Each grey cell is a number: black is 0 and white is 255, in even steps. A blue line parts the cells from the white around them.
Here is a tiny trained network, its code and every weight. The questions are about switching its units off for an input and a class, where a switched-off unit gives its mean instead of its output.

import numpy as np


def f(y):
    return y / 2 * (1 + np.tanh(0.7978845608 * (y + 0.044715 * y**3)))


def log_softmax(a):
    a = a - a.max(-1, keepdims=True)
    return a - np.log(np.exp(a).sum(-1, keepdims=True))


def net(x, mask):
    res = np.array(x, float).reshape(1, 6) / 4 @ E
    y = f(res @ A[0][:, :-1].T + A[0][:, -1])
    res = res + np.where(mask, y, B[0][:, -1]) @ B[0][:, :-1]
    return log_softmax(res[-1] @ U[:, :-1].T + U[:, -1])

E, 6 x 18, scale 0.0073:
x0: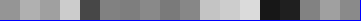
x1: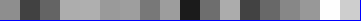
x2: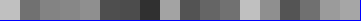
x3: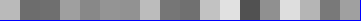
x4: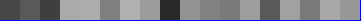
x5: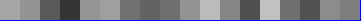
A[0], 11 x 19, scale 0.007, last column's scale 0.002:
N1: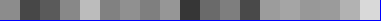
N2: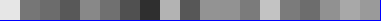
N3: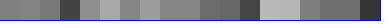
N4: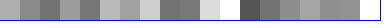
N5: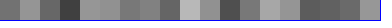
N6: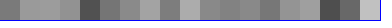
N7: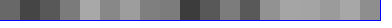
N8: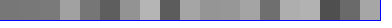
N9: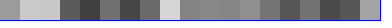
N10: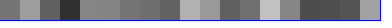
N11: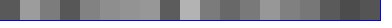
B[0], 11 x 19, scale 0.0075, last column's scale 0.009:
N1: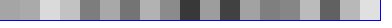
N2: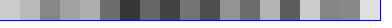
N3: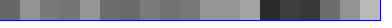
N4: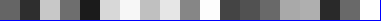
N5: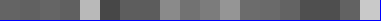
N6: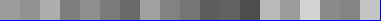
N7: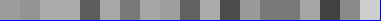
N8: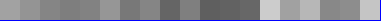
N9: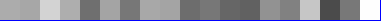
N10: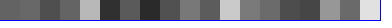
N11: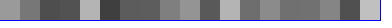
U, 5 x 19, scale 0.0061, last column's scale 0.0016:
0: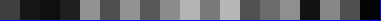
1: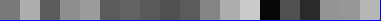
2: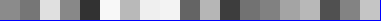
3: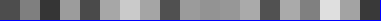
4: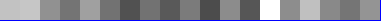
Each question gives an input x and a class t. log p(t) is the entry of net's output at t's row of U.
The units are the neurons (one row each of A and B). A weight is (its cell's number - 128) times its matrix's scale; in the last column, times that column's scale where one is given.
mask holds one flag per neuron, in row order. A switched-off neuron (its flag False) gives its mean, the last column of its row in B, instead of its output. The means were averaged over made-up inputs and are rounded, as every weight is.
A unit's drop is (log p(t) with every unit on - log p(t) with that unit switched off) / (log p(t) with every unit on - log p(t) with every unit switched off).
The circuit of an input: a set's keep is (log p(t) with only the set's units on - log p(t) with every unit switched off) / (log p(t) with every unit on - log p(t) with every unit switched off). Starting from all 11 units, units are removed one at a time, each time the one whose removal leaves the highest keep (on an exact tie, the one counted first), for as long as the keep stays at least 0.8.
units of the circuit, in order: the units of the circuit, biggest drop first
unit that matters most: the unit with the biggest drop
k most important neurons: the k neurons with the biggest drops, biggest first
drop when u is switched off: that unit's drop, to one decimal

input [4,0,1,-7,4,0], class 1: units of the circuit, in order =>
(N4)
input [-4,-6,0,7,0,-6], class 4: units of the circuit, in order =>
(N4; N8)
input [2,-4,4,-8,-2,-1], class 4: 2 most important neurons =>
(N4; N9)
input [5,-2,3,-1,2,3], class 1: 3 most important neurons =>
(N4; N1; N7)
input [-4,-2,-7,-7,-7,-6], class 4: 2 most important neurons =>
(N9; N4)
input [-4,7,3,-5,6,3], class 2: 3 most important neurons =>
(N7; N1; N10)
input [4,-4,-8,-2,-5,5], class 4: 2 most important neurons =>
(N9; N10)
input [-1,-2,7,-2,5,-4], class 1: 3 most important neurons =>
(N4; N9; N6)
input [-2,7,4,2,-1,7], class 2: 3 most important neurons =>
(N1; N7; N10)
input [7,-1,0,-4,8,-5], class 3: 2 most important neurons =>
(N10; N5)
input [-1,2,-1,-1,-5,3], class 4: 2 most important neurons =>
(N4; N2)
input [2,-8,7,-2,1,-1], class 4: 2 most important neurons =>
(N4; N9)
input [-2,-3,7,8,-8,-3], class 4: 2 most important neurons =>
(N2; N4)
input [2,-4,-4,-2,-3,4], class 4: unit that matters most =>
N9
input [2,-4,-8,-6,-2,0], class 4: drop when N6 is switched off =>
0.2
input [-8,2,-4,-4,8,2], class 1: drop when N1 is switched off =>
0.2
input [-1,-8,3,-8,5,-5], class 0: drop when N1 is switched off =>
0.3
